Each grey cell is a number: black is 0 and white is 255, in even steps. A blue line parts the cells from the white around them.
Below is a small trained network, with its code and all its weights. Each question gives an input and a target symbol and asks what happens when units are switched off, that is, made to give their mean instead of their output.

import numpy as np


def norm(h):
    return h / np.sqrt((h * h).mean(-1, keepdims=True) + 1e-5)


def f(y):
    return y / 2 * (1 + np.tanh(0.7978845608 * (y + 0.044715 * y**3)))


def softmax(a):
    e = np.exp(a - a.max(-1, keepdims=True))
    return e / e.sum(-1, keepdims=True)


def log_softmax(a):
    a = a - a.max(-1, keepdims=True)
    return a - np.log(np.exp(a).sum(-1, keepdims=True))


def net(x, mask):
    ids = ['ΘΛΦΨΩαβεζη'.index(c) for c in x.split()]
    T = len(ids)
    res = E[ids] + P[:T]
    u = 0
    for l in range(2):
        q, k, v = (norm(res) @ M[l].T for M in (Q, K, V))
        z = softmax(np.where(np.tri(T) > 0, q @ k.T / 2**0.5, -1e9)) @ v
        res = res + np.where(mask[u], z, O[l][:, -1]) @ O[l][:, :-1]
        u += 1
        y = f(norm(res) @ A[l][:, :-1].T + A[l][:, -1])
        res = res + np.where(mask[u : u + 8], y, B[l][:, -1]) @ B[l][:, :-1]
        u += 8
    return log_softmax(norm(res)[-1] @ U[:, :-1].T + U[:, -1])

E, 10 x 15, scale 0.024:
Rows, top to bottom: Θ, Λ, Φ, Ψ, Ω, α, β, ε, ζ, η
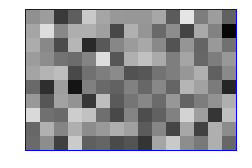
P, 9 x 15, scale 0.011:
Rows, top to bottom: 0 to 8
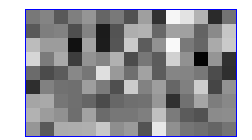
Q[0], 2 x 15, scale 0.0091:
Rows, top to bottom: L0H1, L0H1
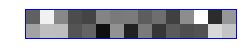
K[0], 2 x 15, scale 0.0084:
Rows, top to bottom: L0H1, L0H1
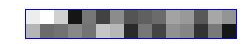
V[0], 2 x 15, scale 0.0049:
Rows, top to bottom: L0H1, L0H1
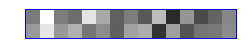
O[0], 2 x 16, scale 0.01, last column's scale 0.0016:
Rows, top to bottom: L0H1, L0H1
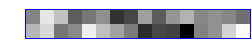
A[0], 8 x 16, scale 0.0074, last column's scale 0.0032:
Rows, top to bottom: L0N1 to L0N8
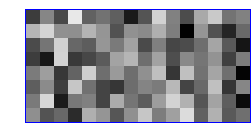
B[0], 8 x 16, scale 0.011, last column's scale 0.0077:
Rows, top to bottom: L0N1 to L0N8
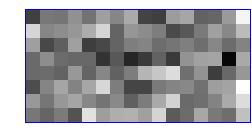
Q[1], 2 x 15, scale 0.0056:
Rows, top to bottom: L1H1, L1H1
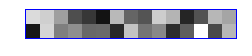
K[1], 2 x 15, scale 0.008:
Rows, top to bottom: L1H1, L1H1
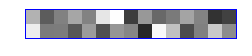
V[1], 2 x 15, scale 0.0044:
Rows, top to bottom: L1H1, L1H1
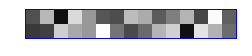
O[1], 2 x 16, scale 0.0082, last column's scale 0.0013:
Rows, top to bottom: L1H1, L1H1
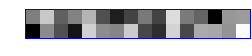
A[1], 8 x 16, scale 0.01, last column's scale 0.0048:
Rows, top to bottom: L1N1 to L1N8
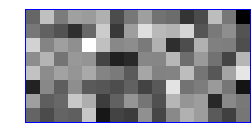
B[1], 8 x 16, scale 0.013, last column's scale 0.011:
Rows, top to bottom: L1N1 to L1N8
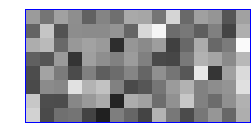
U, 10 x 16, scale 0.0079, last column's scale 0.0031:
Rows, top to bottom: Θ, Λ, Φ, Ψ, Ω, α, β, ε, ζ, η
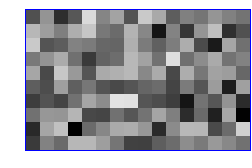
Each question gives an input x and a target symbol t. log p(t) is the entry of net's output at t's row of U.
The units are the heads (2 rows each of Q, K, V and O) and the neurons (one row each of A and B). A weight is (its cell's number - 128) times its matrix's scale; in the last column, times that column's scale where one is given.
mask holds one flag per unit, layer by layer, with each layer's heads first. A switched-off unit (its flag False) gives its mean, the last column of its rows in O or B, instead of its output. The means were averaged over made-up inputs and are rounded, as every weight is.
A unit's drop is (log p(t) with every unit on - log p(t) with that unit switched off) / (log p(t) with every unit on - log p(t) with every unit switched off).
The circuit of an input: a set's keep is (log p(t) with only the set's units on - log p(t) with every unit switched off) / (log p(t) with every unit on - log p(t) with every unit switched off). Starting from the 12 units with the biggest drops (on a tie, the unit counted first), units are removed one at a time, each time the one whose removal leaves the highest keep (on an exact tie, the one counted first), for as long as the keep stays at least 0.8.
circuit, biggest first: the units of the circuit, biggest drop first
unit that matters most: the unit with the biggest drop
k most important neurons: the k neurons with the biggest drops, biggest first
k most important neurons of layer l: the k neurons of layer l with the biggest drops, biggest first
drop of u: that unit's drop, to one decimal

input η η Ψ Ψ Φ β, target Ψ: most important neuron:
[L0N1]
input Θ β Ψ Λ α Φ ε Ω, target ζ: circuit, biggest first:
[L0H1; L1N4]
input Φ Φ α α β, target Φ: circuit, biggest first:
[L1H1; L1N7]
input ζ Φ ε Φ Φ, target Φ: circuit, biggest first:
[L1H1; L1N7]
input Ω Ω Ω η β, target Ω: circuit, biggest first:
[L1H1; L0N6]
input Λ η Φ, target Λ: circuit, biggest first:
[L0H1; L1N1]
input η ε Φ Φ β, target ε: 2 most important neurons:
[L0N7; L0N4]
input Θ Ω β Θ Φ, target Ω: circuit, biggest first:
[L1H1; L0N6; L1N5]
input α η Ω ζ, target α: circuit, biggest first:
[L0H1; L0N4]
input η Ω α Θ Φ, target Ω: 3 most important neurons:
[L0N7; L0N6; L1N5]
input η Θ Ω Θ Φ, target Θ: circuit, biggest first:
[L0H1; L1N2]
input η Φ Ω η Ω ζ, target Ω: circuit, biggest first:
[L1H1; L1N5; L0N6]
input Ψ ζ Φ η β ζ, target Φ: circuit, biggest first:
[L1H1; L0N6; L1N7]
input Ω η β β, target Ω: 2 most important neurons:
[L0N7; L0N6]
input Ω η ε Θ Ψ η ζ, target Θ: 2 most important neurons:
[L0N5; L1N2]
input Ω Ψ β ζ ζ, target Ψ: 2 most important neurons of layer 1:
[L1N1; L1N3]
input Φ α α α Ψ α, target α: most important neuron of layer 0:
[L0N4]
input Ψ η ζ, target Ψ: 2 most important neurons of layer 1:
[L1N3; L1N6]
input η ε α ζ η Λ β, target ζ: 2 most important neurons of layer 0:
[L0N1; L0N6]
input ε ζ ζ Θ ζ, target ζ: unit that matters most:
L1H1
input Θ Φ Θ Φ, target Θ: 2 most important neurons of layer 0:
[L0N1; L0N8]
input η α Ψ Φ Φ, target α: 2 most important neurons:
[L0N4; L0N7]
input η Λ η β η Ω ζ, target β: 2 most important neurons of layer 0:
[L0N6; L0N1]
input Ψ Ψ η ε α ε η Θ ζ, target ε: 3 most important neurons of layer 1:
[L1N4; L1N7; L1N6]
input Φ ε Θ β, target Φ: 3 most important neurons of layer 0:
[L0N6; L0N8; L0N2]
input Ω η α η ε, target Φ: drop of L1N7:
0.5
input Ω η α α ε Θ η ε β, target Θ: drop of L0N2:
0.0
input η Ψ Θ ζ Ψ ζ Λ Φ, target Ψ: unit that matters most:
L1N1
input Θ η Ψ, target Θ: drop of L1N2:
0.4
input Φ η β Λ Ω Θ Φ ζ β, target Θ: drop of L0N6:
0.1
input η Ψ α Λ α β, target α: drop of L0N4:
0.6
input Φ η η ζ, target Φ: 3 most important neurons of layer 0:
[L0N6; L0N8; L0N5]
